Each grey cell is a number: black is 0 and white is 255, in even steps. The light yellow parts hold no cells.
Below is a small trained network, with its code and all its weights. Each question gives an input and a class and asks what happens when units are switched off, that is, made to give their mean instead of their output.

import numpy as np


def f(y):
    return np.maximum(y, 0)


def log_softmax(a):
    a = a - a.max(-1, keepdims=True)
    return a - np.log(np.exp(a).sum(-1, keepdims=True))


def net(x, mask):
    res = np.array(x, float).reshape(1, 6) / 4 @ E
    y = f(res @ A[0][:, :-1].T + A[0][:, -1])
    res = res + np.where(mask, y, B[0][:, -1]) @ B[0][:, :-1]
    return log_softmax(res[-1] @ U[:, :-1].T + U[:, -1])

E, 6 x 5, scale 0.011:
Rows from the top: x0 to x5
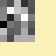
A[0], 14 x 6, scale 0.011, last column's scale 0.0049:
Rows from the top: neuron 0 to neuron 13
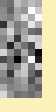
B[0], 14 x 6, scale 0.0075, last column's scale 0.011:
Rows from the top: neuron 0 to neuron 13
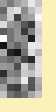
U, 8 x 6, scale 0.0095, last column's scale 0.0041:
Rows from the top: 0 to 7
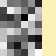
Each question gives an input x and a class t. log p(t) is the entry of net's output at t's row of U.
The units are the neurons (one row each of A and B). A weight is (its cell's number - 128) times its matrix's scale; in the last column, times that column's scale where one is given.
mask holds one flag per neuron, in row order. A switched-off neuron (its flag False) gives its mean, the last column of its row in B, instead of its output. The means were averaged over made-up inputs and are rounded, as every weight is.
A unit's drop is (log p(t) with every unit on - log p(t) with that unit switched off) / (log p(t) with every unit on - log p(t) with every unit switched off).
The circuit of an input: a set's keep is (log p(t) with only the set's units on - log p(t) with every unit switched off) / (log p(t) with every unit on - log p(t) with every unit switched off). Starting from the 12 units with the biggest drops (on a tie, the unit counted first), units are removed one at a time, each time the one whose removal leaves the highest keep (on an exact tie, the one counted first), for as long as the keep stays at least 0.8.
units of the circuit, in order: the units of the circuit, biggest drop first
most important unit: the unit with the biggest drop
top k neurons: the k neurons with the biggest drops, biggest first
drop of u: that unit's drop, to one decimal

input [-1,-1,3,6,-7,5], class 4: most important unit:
neuron 0
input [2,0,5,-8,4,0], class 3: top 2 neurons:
neuron 10; neuron 6
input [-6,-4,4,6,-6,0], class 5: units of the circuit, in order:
neuron 8; neuron 3
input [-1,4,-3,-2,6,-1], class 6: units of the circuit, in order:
neuron 7; neuron 1
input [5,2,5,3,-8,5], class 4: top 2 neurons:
neuron 1; neuron 3
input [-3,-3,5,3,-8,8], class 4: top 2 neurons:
neuron 1; neuron 3
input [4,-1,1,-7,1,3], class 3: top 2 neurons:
neuron 3; neuron 6
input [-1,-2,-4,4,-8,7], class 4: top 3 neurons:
neuron 1; neuron 0; neuron 3
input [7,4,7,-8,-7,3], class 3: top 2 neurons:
neuron 10; neuron 3
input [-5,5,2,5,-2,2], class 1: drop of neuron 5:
0.0
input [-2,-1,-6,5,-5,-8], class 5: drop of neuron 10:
0.1
